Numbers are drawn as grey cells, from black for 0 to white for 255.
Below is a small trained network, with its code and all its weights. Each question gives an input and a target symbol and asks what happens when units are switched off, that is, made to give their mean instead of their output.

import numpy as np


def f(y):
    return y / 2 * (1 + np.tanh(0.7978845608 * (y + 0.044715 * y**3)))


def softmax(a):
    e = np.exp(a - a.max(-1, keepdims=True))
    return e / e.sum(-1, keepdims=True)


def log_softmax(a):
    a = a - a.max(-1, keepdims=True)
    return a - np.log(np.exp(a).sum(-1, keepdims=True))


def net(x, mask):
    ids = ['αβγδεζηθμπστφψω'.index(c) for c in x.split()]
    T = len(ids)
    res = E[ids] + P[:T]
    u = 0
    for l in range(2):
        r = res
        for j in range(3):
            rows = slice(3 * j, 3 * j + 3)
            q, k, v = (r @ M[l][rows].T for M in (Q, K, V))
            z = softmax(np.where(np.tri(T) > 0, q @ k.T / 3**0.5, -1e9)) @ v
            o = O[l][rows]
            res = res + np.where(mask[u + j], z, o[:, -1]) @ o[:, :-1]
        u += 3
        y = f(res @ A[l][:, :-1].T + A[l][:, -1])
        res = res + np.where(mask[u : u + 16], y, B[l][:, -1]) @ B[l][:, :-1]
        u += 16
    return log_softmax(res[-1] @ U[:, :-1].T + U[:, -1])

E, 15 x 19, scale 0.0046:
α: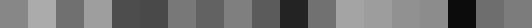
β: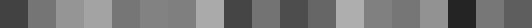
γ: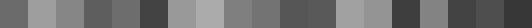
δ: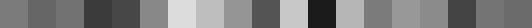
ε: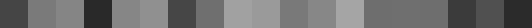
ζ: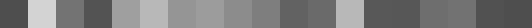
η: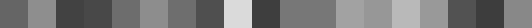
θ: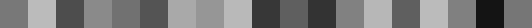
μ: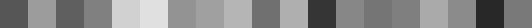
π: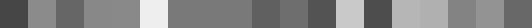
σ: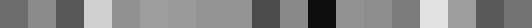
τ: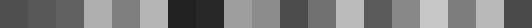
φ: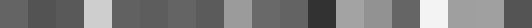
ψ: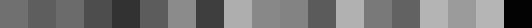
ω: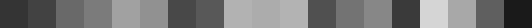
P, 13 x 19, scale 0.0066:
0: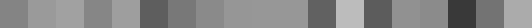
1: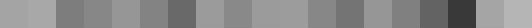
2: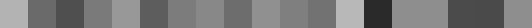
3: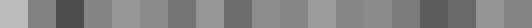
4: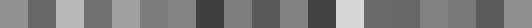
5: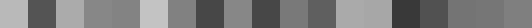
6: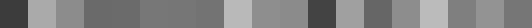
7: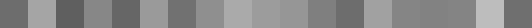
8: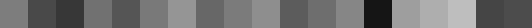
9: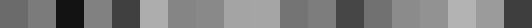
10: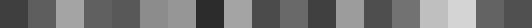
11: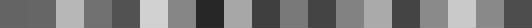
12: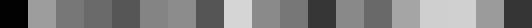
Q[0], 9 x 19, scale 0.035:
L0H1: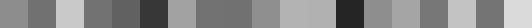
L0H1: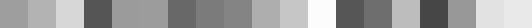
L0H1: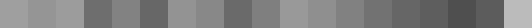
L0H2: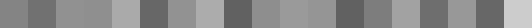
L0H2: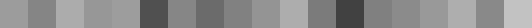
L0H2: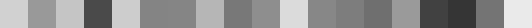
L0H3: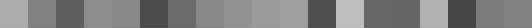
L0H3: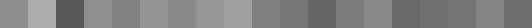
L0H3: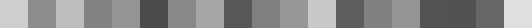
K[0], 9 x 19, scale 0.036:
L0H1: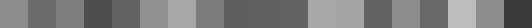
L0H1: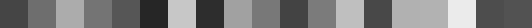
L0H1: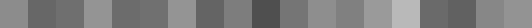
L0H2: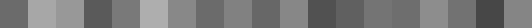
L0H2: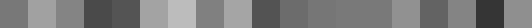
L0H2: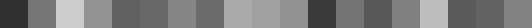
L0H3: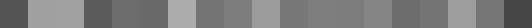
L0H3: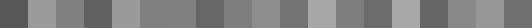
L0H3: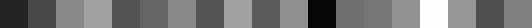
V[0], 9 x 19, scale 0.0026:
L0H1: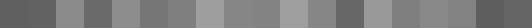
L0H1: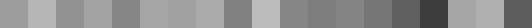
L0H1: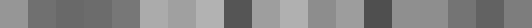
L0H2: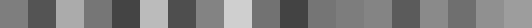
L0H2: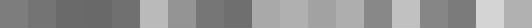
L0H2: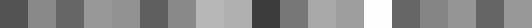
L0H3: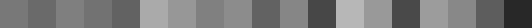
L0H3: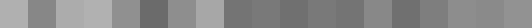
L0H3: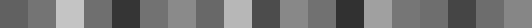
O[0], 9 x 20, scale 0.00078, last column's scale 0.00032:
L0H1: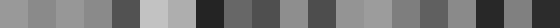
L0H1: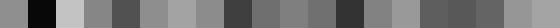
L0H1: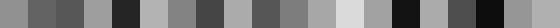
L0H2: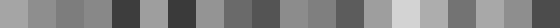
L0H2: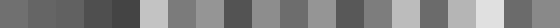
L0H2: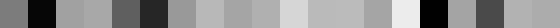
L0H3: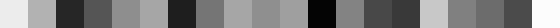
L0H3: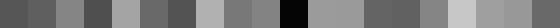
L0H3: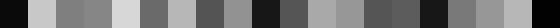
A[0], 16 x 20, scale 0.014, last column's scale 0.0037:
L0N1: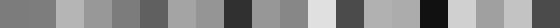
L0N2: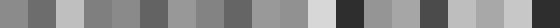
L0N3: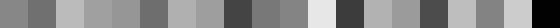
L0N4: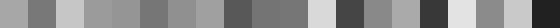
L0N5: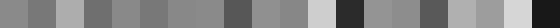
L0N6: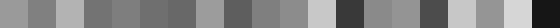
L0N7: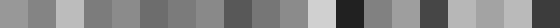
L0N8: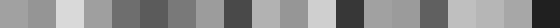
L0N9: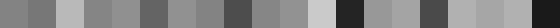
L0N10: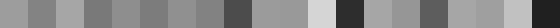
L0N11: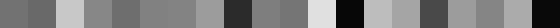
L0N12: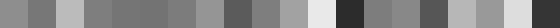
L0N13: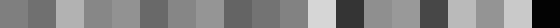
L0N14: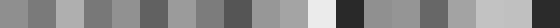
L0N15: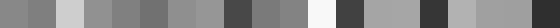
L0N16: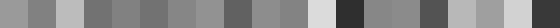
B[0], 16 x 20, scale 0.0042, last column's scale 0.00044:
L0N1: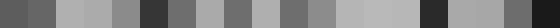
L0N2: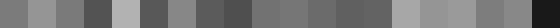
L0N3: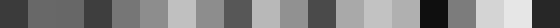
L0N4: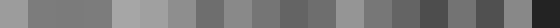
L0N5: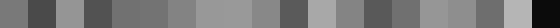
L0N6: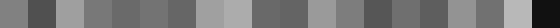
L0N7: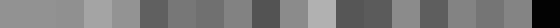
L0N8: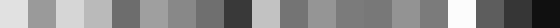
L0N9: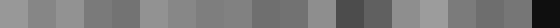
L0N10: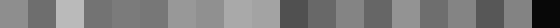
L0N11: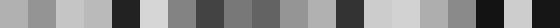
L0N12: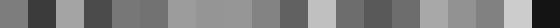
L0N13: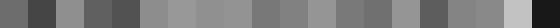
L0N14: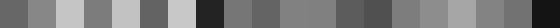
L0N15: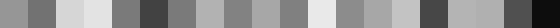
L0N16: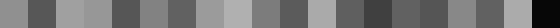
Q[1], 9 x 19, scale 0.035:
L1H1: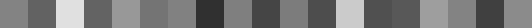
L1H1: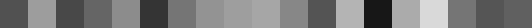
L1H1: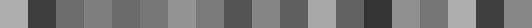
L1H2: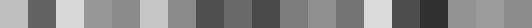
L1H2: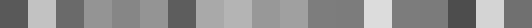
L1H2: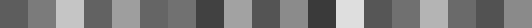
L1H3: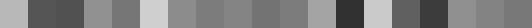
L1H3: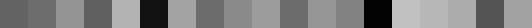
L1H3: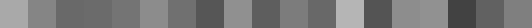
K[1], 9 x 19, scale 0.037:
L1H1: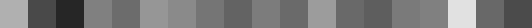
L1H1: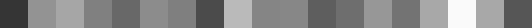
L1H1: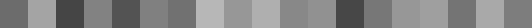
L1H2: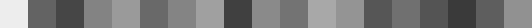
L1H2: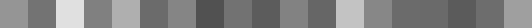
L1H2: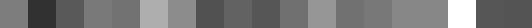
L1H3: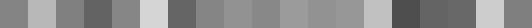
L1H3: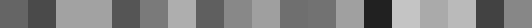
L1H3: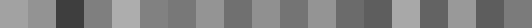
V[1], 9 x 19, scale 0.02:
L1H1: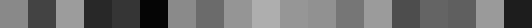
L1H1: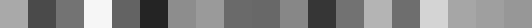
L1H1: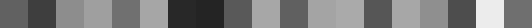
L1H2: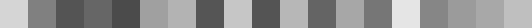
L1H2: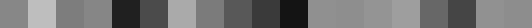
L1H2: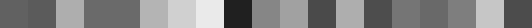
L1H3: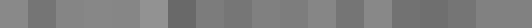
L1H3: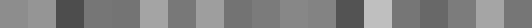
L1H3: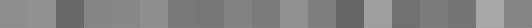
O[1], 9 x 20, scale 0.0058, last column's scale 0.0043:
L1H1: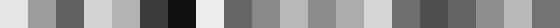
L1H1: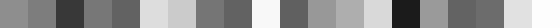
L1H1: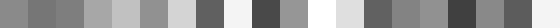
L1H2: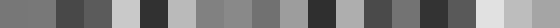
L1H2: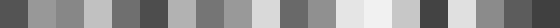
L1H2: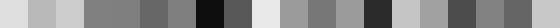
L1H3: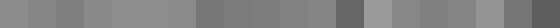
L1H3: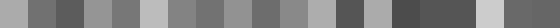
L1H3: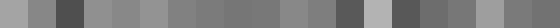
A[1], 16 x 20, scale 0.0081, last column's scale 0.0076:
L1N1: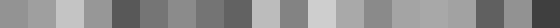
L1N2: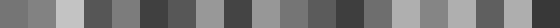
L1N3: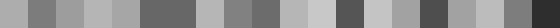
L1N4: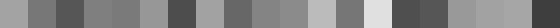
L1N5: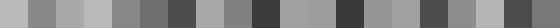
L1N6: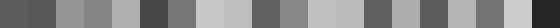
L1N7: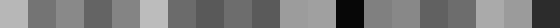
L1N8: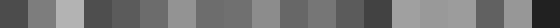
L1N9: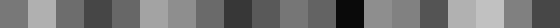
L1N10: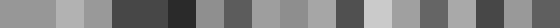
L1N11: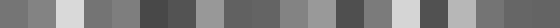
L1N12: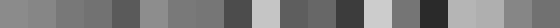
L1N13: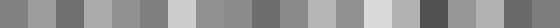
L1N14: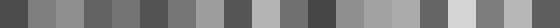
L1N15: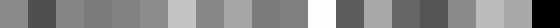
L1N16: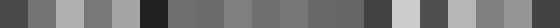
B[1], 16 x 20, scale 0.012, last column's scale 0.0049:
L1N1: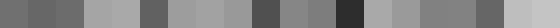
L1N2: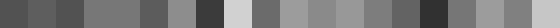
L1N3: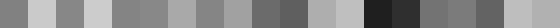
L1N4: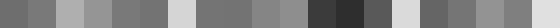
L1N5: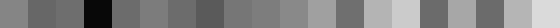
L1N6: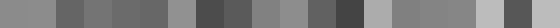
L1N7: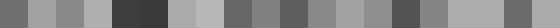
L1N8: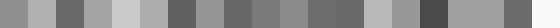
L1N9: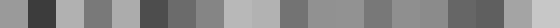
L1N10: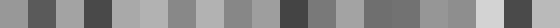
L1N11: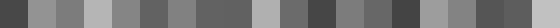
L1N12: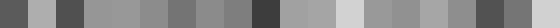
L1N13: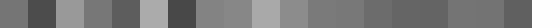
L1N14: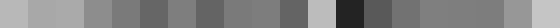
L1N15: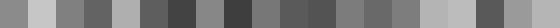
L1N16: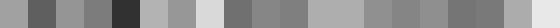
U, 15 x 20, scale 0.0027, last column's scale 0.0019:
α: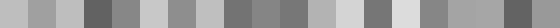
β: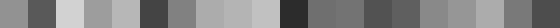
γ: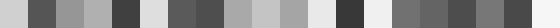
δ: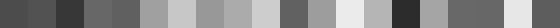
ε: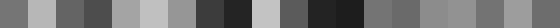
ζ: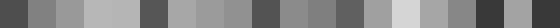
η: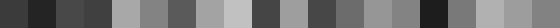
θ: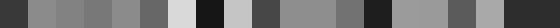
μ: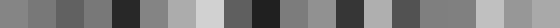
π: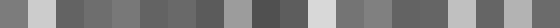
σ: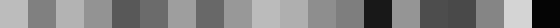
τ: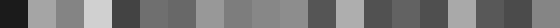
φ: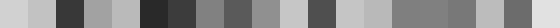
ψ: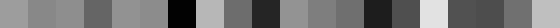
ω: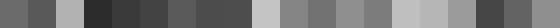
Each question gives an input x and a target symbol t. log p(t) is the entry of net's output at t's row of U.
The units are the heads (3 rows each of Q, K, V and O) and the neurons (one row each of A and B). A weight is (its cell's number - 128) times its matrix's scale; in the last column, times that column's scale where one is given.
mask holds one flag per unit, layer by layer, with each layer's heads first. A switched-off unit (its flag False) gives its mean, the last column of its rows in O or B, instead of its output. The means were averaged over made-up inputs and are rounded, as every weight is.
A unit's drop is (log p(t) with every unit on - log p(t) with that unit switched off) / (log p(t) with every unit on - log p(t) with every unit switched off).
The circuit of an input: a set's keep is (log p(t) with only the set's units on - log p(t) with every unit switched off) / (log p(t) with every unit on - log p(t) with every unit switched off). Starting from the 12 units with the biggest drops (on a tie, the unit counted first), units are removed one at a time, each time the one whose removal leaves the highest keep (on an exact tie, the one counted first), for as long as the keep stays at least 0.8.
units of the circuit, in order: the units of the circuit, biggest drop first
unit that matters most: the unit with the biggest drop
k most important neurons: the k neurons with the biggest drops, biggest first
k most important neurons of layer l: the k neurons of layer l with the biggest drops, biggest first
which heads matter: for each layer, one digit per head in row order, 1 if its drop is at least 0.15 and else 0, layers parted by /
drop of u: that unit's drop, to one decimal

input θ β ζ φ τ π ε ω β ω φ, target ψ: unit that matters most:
L1H2
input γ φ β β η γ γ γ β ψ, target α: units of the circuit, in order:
(L1H1; L1N10; L1H2; L1N12)
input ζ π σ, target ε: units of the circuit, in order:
(L1H1; L1N8; L1H3)
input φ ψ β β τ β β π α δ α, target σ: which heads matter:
000 / 111
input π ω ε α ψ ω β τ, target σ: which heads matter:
000 / 101
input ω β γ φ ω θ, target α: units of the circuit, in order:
(L1H1; L1N10; L1H2; L1N12)
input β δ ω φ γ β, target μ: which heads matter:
000 / 011
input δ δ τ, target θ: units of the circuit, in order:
(L1H1; L1N16)
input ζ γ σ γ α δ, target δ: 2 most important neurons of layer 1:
(L1N9; L1N12)
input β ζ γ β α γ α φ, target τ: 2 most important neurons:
(L1N13; L1N3)
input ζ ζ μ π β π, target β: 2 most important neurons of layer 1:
(L1N9; L1N7)
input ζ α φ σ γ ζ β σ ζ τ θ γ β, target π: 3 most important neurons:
(L1N14; L1N12; L1N2)
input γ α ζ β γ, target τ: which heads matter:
000 / 101
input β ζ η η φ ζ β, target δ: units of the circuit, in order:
(L1H1)
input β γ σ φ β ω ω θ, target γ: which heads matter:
000 / 011
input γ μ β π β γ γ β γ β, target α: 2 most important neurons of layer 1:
(L1N10; L1N12)
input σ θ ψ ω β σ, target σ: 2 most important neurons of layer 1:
(L1N3; L1N4)
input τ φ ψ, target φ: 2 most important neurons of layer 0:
(L0N8; L0N14)
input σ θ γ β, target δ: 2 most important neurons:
(L1N9; L1N12)
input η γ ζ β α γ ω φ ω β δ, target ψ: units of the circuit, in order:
(L1H2)
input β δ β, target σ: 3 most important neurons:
(L1N14; L1N16; L1N2)
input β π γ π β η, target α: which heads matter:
000 / 111
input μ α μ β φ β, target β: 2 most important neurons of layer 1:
(L1N9; L1N7)
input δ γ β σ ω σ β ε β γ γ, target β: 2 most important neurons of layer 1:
(L1N10; L1N14)
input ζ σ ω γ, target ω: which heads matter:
000 / 101
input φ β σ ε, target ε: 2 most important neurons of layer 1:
(L1N15; L1N4)
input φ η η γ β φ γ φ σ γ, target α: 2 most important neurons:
(L1N10; L1N12)
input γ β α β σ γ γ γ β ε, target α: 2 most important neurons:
(L1N10; L1N12)
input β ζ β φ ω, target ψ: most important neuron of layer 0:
(L0N8)
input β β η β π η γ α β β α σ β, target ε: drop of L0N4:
0.0
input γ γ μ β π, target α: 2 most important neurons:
(L1N16; L1N8)
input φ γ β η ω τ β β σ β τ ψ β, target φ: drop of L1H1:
0.9
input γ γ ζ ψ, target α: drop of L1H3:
0.3
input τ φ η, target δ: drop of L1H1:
0.9
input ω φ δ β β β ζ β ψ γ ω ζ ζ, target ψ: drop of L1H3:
0.2
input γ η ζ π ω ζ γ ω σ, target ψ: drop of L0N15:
0.0
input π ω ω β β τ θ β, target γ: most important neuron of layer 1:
(L1N13)
